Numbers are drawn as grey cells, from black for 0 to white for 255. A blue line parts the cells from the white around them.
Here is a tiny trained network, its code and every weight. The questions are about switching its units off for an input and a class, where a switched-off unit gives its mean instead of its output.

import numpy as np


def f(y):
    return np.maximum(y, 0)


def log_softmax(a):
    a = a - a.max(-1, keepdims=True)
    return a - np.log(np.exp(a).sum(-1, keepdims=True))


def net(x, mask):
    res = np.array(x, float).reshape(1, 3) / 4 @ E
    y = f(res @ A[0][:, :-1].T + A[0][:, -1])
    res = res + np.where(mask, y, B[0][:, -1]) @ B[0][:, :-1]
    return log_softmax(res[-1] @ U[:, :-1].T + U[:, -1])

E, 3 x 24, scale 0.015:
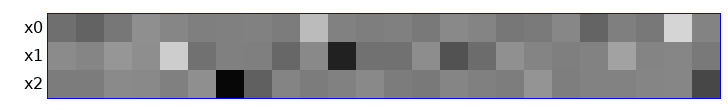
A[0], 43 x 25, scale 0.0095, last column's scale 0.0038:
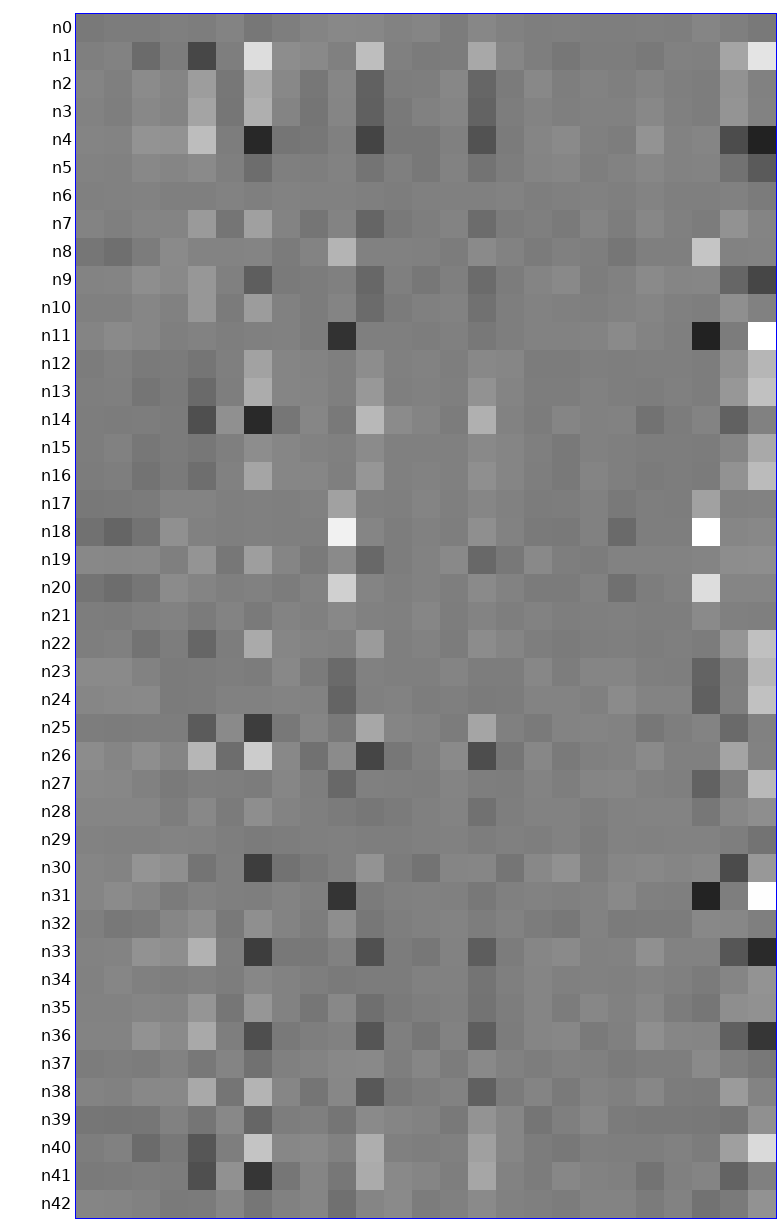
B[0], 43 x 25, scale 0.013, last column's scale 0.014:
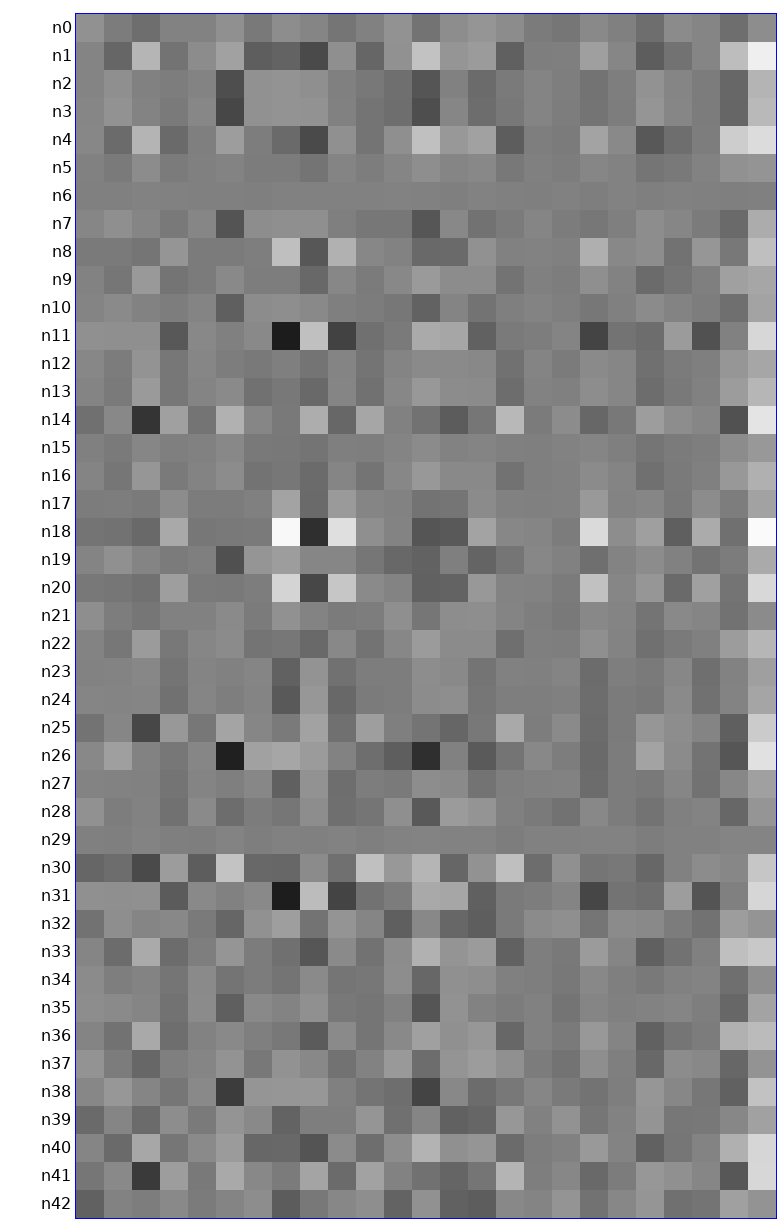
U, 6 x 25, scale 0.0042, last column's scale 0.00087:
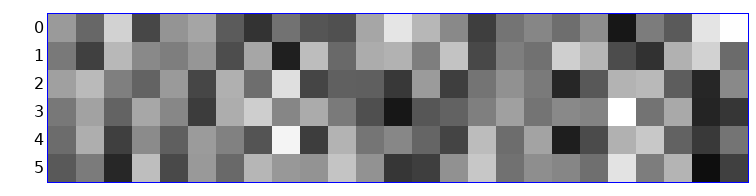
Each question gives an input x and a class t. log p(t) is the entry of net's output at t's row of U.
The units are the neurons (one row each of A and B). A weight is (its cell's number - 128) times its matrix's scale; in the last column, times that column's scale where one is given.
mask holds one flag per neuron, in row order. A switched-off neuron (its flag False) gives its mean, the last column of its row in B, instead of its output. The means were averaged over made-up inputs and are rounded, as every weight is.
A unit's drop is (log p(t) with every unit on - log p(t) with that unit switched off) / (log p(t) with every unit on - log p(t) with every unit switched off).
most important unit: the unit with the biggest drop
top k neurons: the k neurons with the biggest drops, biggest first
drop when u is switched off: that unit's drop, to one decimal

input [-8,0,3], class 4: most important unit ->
n1
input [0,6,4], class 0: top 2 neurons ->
n18; n20
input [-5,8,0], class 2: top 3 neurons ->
n26; n1; n38
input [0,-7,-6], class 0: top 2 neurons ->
n18; n20
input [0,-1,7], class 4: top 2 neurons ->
n18; n20
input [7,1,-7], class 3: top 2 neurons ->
n26; n4
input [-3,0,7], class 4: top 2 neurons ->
n14; n1
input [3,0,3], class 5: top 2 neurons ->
n1; n40
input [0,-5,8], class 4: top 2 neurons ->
n18; n20
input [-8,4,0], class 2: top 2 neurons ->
n1; n40
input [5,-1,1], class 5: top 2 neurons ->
n4; n1
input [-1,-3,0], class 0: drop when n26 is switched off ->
0.1
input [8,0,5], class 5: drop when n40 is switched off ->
0.1
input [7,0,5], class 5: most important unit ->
n1
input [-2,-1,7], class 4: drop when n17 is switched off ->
0.0
